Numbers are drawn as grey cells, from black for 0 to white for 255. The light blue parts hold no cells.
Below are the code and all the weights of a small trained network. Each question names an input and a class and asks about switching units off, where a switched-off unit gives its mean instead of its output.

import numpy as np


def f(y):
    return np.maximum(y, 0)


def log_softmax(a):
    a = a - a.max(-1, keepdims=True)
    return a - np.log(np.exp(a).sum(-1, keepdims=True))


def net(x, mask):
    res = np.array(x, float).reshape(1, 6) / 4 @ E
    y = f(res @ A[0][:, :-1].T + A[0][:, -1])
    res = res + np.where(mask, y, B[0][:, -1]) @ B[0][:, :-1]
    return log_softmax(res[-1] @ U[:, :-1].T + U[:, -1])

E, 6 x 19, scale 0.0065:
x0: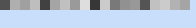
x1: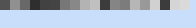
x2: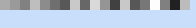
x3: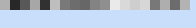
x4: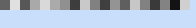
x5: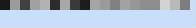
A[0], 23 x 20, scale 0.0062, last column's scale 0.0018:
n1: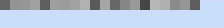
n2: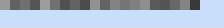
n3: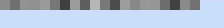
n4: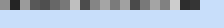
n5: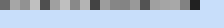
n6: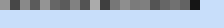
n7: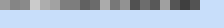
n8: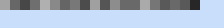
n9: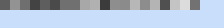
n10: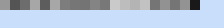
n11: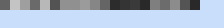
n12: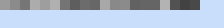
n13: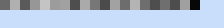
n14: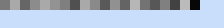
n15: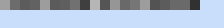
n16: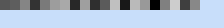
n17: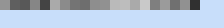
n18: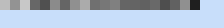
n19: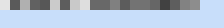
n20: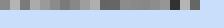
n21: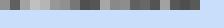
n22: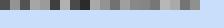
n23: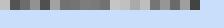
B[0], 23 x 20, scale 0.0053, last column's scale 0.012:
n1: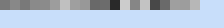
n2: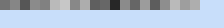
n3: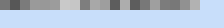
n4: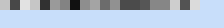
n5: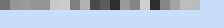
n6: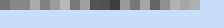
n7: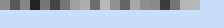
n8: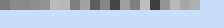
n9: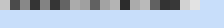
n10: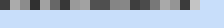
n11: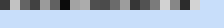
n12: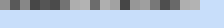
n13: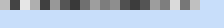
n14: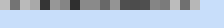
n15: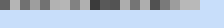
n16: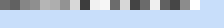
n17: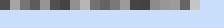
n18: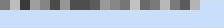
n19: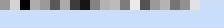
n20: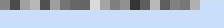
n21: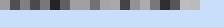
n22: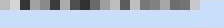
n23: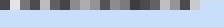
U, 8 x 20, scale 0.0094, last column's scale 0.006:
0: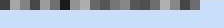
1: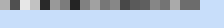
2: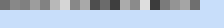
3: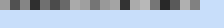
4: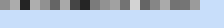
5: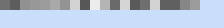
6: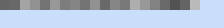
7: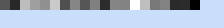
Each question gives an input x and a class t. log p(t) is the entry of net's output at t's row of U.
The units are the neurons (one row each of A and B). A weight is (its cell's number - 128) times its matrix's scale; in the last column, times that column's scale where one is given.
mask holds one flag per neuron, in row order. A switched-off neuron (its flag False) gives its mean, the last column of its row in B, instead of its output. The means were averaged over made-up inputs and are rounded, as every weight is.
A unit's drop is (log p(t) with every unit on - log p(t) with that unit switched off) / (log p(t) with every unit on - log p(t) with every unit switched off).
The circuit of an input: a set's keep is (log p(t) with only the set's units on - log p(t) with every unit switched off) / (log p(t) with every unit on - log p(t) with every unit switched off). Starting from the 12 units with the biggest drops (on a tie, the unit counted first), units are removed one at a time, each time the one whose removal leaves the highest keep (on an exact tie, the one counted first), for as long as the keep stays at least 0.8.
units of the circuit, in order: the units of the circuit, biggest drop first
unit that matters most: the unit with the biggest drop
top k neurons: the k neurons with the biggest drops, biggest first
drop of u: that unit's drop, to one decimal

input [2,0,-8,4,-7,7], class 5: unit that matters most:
n16
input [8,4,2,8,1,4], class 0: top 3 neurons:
[n10; n17; n23]
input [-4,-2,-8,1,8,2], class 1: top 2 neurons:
[n13; n14]
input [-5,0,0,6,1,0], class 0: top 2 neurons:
[n23; n10]
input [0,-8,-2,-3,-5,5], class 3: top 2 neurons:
[n21; n7]
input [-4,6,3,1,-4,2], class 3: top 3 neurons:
[n9; n16; n13]
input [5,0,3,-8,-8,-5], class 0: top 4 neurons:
[n11; n13; n14; n20]
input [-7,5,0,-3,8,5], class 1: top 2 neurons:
[n13; n14]
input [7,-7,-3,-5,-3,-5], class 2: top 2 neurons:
[n5; n1]
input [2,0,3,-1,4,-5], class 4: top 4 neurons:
[n19; n4; n16; n18]
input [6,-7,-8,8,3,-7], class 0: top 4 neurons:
[n23; n10; n17; n9]
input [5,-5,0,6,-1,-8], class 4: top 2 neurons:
[n19; n11]
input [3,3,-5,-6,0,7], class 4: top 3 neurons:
[n22; n10; n23]
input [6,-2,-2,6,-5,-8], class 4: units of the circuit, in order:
[n19]
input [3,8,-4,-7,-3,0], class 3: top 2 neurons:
[n9; n23]
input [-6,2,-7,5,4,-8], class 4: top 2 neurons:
[n19; n18]
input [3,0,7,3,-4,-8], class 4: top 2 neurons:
[n19; n16]
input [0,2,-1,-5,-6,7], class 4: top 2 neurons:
[n22; n13]
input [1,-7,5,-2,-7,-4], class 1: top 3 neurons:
[n4; n9; n16]
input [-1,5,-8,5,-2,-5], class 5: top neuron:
[n16]
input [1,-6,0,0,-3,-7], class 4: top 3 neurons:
[n19; n9; n18]
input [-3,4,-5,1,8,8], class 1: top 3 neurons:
[n13; n14; n19]
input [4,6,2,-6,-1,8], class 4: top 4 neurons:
[n22; n10; n23; n17]
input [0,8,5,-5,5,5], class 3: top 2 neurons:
[n9; n16]
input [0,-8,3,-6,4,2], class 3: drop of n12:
0.2
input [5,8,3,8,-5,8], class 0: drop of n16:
0.0
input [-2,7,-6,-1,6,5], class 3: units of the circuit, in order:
[n9]
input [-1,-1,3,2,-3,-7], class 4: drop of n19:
0.3
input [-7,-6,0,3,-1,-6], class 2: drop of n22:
0.1
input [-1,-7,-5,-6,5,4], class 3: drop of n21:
0.5
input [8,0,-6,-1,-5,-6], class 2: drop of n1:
0.4
